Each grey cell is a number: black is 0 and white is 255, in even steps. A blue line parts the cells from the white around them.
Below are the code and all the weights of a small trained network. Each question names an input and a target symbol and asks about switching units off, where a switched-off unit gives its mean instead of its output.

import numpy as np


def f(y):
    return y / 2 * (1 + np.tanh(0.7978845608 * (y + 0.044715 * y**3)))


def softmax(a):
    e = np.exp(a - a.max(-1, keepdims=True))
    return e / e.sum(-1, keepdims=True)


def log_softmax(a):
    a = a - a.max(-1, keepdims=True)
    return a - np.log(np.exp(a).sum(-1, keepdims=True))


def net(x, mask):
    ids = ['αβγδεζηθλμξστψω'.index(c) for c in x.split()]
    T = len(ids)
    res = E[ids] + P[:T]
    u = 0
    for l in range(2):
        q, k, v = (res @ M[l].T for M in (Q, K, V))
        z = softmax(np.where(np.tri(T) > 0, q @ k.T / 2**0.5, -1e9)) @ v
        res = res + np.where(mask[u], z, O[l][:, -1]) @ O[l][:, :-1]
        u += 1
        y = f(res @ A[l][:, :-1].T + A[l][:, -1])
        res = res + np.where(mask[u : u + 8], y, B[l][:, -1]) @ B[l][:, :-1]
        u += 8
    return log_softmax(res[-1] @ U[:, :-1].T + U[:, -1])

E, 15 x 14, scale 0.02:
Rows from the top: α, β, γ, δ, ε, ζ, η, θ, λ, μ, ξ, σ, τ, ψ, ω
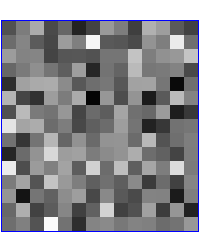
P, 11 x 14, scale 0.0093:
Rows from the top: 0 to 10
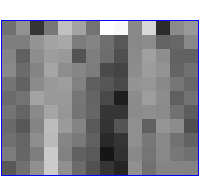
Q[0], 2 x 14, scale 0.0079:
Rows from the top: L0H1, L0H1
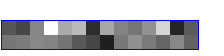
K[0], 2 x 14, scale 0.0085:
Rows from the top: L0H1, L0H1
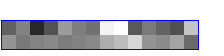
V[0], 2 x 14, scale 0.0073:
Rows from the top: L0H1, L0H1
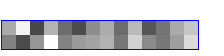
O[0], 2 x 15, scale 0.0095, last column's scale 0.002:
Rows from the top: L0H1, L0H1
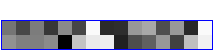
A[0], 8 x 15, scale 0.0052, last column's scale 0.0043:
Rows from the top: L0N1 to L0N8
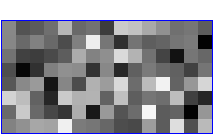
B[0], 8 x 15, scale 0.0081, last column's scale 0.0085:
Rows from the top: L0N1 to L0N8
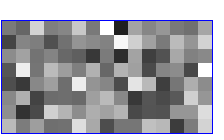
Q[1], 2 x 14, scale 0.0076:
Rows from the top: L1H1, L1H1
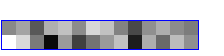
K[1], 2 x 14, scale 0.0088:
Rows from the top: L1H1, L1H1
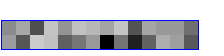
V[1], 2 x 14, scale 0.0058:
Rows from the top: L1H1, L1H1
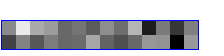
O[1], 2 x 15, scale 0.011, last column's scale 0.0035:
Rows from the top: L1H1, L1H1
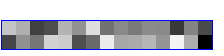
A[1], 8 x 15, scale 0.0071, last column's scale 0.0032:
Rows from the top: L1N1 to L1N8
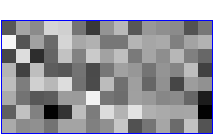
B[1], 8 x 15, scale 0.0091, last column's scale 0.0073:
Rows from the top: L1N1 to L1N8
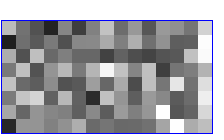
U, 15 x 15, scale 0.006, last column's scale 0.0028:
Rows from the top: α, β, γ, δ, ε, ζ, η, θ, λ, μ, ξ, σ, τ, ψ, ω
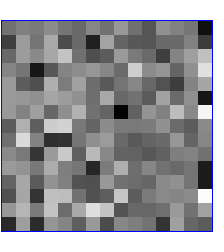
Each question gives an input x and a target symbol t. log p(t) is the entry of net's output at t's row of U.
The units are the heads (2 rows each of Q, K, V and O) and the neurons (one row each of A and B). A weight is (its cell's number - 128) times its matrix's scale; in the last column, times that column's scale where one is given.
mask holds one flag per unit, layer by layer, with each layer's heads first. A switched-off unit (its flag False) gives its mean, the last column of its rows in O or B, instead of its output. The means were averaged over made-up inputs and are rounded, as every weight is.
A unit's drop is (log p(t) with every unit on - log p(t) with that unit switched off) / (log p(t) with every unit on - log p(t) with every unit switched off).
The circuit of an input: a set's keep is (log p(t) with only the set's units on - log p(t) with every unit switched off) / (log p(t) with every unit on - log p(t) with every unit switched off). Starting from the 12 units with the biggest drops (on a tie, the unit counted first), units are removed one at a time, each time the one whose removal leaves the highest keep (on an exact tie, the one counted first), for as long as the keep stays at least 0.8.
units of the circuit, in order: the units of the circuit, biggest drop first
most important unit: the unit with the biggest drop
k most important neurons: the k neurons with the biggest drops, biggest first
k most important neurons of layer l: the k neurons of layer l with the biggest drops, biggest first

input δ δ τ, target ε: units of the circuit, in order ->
(L1H1, L0N7, L0H1, L1N6)
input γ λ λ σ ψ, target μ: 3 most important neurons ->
(L0N7, L1N1, L0N4)
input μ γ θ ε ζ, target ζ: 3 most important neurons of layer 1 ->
(L1N3, L1N7, L1N6)
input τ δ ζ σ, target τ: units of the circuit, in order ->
(L0H1, L1N5)
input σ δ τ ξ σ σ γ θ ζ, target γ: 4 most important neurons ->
(L0N4, L1N3, L1N6, L0N2)
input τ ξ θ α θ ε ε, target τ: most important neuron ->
(L1N8)
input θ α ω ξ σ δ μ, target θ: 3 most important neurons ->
(L1N6, L0N6, L0N1)
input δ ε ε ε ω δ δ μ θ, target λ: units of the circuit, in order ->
(L1H1, L0N7, L1N6)
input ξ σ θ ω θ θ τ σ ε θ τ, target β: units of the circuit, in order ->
(L1H1, L0N4)
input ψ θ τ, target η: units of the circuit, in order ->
(L0H1, L1H1, L0N1)
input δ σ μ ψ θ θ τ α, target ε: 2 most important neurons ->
(L0N5, L0N7)
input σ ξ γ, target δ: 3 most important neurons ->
(L0N4, L0N7, L1N6)
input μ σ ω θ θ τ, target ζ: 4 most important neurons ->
(L0N2, L1N3, L1N7, L1N6)
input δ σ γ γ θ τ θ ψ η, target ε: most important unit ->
L1H1
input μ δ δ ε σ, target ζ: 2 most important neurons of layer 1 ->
(L1N3, L1N7)
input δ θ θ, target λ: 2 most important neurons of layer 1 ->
(L1N2, L1N6)
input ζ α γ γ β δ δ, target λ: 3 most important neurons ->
(L1N6, L0N4, L0N2)
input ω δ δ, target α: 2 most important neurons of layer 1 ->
(L1N7, L1N3)
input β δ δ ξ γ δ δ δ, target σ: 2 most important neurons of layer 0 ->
(L0N6, L0N7)
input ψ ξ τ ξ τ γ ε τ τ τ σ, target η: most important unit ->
L0N1
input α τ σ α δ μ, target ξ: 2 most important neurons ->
(L1N5, L0N7)
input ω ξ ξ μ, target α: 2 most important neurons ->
(L0N2, L1N7)
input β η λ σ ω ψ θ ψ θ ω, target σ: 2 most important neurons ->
(L1N1, L0N6)
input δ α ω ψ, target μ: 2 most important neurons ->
(L1N1, L0N7)
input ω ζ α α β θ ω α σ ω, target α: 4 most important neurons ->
(L0N2, L1N7, L1N3, L0N7)
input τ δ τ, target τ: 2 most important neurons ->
(L1N8, L1N5)
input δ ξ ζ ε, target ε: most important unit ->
L1H1
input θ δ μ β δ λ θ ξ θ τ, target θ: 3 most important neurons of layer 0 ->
(L0N4, L0N6, L0N1)
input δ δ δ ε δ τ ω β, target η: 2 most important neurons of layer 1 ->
(L1N4, L1N2)
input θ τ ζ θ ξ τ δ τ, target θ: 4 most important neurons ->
(L1N6, L0N4, L0N6, L0N1)
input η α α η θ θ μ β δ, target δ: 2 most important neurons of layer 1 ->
(L1N1, L1N2)
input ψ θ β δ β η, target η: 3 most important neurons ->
(L0N1, L0N7, L0N8)
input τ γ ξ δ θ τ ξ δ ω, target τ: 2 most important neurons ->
(L1N8, L0N3)
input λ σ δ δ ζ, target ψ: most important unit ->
L0H1
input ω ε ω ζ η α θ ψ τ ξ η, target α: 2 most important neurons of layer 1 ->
(L1N7, L1N3)
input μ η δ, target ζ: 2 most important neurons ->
(L1N3, L1N7)
